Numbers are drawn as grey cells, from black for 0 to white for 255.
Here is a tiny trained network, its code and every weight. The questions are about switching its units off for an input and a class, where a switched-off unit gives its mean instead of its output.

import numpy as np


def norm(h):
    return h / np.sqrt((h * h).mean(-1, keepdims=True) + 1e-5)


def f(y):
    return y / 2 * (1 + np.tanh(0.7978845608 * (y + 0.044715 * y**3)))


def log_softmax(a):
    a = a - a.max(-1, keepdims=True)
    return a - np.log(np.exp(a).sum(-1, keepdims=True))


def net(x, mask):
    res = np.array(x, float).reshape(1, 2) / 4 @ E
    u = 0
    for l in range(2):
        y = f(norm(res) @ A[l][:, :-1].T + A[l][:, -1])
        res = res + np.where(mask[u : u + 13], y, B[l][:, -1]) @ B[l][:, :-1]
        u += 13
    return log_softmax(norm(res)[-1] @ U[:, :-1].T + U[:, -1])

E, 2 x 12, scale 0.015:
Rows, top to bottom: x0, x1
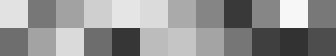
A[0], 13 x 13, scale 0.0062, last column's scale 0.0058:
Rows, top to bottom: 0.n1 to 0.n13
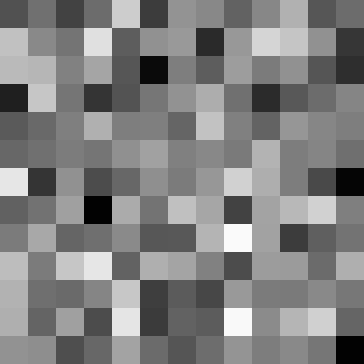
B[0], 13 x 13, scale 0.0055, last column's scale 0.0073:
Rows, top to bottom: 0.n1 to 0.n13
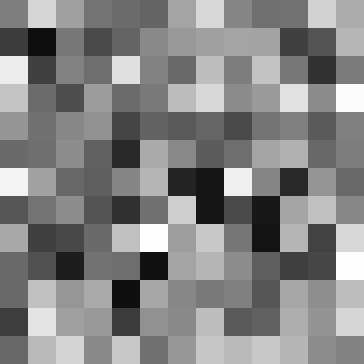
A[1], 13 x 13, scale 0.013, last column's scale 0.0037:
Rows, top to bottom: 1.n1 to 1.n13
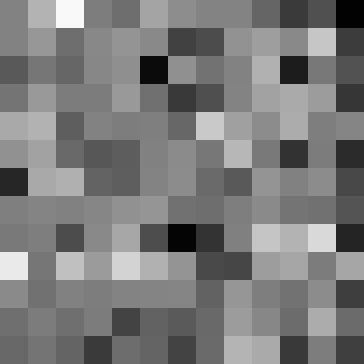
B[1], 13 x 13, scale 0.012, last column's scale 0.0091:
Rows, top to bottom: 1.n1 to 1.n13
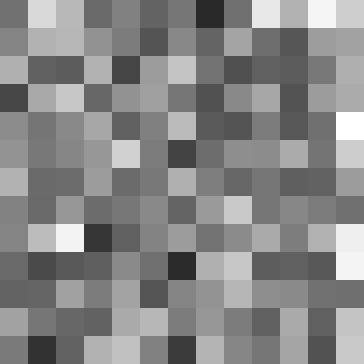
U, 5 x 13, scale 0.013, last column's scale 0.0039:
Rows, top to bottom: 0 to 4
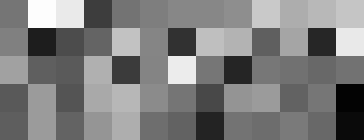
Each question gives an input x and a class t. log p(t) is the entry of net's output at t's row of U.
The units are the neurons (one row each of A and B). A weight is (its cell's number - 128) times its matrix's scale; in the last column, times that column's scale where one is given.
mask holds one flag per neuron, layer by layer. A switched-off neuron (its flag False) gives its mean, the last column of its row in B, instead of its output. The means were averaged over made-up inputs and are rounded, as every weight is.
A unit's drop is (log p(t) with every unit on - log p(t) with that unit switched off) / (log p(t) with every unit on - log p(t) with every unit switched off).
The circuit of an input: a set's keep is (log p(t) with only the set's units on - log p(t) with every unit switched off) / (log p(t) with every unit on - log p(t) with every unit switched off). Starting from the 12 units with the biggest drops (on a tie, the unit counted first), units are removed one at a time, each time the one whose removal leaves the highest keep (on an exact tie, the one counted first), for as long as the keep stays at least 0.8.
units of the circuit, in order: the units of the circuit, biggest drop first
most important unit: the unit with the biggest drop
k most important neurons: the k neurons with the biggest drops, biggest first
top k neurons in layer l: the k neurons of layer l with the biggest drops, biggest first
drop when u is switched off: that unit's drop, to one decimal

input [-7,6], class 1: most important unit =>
1.n13
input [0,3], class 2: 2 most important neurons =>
(0.n4; 1.n9)
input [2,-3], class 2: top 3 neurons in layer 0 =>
(0.n12; 0.n2; 0.n11)
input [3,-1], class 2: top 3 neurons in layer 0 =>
(0.n10; 0.n2; 0.n9)
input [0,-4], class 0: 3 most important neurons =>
(0.n10; 0.n9; 1.n9)
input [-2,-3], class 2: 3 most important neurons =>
(0.n12; 0.n9; 0.n11)
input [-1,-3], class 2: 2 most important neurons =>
(0.n12; 0.n11)
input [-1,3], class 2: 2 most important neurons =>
(0.n4; 1.n9)
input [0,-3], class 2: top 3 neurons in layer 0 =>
(0.n12; 0.n11; 0.n1)
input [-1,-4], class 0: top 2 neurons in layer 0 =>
(0.n10; 0.n4)
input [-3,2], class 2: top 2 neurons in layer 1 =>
(1.n10; 1.n13)
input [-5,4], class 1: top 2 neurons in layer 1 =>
(1.n9; 1.n6)
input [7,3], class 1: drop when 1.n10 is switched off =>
0.1
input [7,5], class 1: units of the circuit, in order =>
(1.n10)
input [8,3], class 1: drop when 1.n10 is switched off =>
0.1
